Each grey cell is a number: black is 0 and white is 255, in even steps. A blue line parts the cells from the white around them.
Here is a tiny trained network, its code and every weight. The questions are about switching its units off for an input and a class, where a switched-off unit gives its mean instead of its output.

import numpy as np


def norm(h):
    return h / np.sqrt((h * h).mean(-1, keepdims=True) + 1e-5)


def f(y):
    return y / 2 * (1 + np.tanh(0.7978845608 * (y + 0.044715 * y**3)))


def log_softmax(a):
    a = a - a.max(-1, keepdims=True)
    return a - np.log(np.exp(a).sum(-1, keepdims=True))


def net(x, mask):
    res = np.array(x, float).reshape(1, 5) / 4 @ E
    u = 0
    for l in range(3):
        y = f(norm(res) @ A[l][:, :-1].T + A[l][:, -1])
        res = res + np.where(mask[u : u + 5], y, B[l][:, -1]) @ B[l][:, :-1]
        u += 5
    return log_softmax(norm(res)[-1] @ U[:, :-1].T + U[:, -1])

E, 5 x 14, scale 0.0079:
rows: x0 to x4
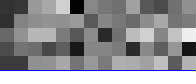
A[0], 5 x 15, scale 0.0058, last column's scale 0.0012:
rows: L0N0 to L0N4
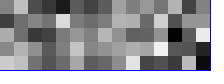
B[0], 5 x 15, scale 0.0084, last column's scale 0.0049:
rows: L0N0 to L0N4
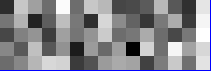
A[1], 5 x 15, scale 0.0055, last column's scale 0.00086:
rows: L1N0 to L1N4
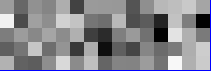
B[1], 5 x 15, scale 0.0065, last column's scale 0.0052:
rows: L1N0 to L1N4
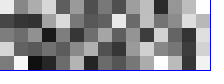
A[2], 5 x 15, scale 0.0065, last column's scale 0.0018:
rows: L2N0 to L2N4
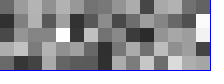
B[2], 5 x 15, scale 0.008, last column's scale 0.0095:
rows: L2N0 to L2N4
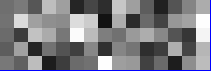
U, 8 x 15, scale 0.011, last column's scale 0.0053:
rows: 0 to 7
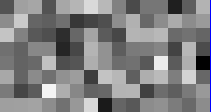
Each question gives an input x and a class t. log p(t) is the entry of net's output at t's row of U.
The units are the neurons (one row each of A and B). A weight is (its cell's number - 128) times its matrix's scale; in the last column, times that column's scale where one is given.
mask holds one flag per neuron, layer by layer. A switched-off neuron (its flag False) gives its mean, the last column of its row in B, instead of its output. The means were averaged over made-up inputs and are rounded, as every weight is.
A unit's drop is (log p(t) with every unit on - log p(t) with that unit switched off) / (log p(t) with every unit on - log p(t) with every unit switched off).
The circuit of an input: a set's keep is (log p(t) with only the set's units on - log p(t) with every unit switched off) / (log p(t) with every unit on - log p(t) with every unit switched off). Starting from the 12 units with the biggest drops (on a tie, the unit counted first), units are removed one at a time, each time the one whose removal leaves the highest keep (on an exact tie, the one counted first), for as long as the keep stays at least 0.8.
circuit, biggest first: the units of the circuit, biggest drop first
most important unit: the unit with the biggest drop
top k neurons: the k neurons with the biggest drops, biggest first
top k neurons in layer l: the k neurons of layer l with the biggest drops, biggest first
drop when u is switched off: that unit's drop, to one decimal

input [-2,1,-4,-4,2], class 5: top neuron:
[L0N3]
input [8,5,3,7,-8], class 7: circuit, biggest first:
[L0N1 L2N1]
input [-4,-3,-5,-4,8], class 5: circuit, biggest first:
[L0N3 L1N0]
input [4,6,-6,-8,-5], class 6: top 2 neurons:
[L0N4 L0N0]
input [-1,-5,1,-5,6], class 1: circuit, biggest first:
[L1N4 L2N2]
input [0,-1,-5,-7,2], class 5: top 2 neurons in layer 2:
[L2N3 L2N1]
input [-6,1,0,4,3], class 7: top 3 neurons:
[L0N3 L2N4 L0N1]
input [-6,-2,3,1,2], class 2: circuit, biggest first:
[L2N1 L0N2]
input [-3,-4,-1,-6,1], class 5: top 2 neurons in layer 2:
[L2N4 L2N1]
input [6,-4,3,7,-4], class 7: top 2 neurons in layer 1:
[L1N3 L1N1]
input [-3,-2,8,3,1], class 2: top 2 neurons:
[L1N3 L2N1]
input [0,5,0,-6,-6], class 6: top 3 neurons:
[L0N4 L1N1 L2N0]
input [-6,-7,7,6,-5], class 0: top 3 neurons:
[L0N0 L0N3 L1N0]
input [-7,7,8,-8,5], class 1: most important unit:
L2N3
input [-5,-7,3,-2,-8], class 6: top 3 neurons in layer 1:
[L1N1 L1N3 L1N0]
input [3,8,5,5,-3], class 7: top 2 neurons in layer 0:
[L0N1 L0N2]
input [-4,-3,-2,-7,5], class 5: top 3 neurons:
[L0N3 L1N1 L2N4]
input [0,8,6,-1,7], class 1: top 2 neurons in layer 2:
[L2N2 L2N3]
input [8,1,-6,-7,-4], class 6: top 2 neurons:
[L0N0 L0N4]
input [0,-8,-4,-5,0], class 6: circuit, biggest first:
[L0N4]
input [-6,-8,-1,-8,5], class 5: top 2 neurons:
[L1N1 L0N3]
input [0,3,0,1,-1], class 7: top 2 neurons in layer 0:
[L0N1 L0N2]
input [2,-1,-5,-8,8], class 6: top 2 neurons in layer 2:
[L2N0 L2N4]
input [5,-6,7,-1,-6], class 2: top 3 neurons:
[L1N3 L0N1 L2N0]
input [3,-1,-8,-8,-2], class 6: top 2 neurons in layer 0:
[L0N4 L0N0]
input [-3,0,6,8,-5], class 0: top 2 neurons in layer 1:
[L1N0 L1N4]
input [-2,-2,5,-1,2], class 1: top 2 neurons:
[L2N2 L2N3]
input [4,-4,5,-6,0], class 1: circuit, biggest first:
[L1N4]
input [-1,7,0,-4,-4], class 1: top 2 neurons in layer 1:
[L1N4 L1N2]
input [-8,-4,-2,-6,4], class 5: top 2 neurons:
[L0N3 L1N1]
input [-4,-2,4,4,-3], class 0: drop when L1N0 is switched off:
0.1
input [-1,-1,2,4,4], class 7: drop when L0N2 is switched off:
0.2
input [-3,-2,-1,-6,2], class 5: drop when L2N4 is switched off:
0.2
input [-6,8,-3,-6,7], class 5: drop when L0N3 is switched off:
0.1
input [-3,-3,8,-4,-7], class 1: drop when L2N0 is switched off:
0.0
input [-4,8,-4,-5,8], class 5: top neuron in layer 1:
[L1N0]
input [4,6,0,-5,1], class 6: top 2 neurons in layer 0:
[L0N2 L0N0]
